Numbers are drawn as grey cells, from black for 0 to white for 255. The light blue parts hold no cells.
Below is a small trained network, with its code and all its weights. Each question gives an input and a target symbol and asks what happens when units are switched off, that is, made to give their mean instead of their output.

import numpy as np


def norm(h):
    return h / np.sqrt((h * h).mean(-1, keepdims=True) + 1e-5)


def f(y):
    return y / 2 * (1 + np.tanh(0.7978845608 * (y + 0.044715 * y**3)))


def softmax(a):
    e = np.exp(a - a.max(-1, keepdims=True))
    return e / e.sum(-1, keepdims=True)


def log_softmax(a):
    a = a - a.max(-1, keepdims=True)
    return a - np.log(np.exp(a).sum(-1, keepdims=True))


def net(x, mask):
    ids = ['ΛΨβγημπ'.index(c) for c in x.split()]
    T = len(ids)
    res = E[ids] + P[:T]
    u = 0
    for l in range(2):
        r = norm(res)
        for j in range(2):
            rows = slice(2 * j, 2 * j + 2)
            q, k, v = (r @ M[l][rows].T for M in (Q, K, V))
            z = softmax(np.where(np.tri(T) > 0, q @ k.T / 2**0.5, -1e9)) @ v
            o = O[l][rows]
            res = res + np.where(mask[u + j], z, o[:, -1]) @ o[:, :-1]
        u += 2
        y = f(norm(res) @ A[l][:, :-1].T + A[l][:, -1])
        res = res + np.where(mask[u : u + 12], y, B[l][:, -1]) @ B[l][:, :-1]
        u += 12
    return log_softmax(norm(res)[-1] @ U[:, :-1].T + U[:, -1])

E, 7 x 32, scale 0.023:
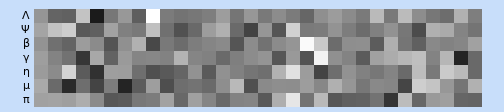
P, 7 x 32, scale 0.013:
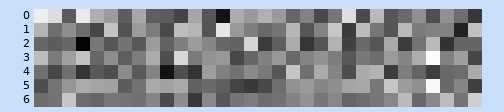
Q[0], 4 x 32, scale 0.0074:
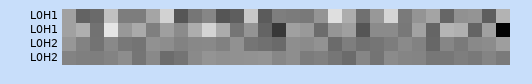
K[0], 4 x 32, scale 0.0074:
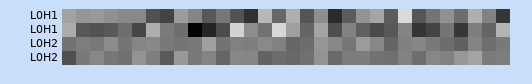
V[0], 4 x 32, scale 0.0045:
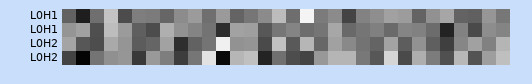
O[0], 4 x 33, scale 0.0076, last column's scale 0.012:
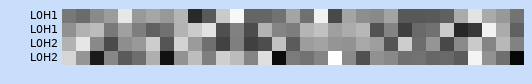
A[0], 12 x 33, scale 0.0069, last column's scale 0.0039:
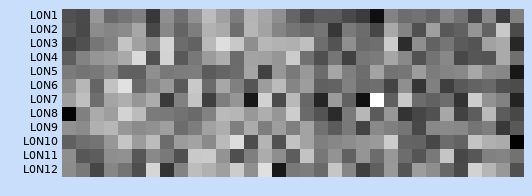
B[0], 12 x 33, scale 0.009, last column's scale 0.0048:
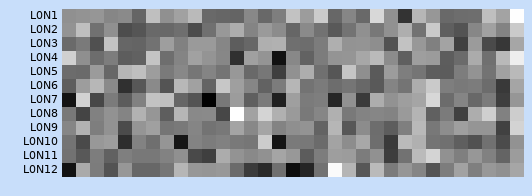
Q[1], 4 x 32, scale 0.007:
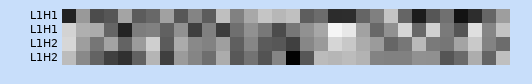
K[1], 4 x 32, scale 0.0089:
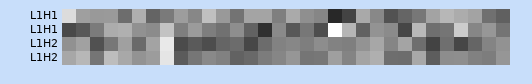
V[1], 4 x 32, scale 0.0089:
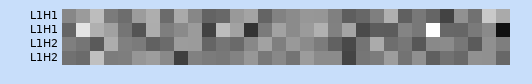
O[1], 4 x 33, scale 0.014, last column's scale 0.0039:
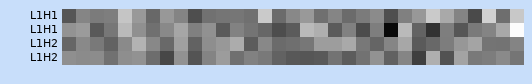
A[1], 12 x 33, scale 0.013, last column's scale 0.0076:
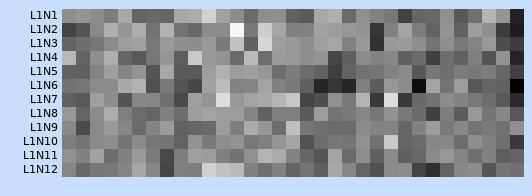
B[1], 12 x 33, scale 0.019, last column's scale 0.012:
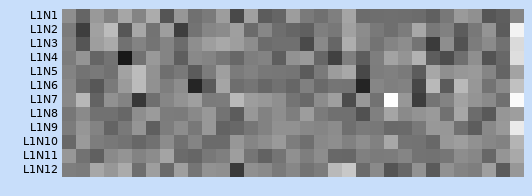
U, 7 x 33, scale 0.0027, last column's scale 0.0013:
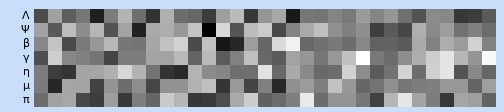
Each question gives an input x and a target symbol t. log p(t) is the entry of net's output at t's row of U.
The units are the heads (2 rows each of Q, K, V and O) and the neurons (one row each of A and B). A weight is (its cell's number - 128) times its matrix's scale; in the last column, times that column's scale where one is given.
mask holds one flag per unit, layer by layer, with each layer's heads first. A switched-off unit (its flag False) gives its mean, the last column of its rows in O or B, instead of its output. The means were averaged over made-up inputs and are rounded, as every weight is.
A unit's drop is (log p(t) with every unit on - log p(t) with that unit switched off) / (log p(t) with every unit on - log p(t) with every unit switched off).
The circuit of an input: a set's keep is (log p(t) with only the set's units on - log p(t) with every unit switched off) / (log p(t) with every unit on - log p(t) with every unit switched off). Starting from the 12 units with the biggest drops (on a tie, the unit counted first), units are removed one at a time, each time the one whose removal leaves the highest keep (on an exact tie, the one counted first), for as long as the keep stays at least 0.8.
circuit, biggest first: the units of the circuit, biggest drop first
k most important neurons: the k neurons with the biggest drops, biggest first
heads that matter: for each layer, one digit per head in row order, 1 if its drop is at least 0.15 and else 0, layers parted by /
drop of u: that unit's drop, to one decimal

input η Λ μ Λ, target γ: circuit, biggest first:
L1H1, L1N7
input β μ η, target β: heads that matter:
01 / 10
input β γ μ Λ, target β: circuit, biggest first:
L1H1, L0H2
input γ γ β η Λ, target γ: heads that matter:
01 / 10
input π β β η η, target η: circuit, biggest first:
L0H1, L1N3
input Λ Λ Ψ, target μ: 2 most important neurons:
L0N8, L1N2
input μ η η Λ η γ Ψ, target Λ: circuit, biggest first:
L1H1, L1N4, L0H1
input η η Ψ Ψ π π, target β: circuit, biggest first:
L1H1
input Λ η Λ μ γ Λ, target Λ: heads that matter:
00 / 10
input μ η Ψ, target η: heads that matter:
10 / 00
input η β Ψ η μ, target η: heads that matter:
00 / 01
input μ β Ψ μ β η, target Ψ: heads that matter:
11 / 00
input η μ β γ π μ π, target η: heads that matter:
01 / 01
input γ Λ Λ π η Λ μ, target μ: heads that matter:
10 / 00
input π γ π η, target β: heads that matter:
00 / 10
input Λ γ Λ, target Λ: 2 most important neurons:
L1N4, L0N3
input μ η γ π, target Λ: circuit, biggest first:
L1N4, L1H1
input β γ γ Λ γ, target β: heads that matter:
00 / 10
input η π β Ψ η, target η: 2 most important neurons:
L1N6, L1N11
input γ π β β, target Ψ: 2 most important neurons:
L0N12, L0N1
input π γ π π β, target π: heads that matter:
01 / 11
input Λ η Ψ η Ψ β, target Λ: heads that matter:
10 / 11
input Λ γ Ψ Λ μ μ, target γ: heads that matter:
00 / 10
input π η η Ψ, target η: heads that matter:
00 / 00
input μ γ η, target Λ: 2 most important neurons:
L0N2, L1N4
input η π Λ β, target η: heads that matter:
01 / 11
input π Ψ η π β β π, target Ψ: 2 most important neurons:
L1N1, L0N12
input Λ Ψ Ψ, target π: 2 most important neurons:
L0N1, L0N8
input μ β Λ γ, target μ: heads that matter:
11 / 00
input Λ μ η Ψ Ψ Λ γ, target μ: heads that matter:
10 / 00
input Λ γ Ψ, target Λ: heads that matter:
00 / 10
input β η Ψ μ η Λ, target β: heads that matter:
01 / 10
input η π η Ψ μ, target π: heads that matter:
10 / 00
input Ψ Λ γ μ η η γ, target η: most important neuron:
L1N6
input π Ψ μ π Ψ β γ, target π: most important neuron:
L0N6
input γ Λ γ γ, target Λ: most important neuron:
L1N4
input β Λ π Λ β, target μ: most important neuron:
L0N10
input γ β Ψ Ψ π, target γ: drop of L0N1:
0.0
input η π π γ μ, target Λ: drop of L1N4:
0.2
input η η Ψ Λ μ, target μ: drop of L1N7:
0.0
